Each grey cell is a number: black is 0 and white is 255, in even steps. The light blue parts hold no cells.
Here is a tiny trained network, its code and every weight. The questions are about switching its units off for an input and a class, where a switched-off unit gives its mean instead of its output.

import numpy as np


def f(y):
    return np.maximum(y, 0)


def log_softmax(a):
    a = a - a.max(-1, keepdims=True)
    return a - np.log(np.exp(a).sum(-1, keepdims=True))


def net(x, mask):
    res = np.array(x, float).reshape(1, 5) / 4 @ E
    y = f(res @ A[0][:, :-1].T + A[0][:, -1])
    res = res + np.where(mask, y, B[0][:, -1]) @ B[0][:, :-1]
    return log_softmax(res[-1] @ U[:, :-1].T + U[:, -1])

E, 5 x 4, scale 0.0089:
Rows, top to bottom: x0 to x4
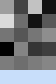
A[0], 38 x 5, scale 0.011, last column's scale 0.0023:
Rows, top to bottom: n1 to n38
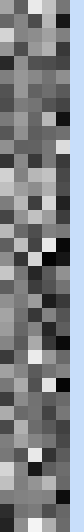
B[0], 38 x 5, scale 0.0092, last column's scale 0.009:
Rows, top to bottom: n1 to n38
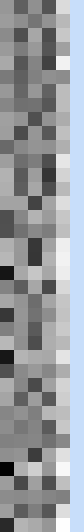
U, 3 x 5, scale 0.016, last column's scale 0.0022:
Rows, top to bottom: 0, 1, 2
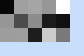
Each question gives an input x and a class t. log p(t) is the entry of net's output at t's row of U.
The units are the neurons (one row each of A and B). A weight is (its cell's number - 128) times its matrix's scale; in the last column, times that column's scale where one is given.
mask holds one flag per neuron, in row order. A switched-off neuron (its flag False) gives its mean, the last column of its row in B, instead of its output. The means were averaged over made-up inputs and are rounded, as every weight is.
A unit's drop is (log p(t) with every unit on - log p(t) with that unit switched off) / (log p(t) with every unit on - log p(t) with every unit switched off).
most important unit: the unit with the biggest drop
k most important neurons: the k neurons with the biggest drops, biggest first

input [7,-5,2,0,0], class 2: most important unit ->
n19
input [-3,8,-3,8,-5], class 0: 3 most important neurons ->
n34, n20, n23
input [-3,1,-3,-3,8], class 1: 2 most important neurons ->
n19, n33
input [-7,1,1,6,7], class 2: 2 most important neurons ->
n18, n15
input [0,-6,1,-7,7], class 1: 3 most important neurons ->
n13, n1, n34
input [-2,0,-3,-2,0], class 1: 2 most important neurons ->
n19, n33
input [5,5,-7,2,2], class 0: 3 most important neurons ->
n34, n20, n18
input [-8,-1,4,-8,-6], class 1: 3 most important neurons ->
n13, n35, n14
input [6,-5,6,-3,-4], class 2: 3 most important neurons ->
n19, n33, n34
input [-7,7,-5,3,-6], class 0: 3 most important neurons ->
n34, n20, n19
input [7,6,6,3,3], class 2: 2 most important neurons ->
n19, n25
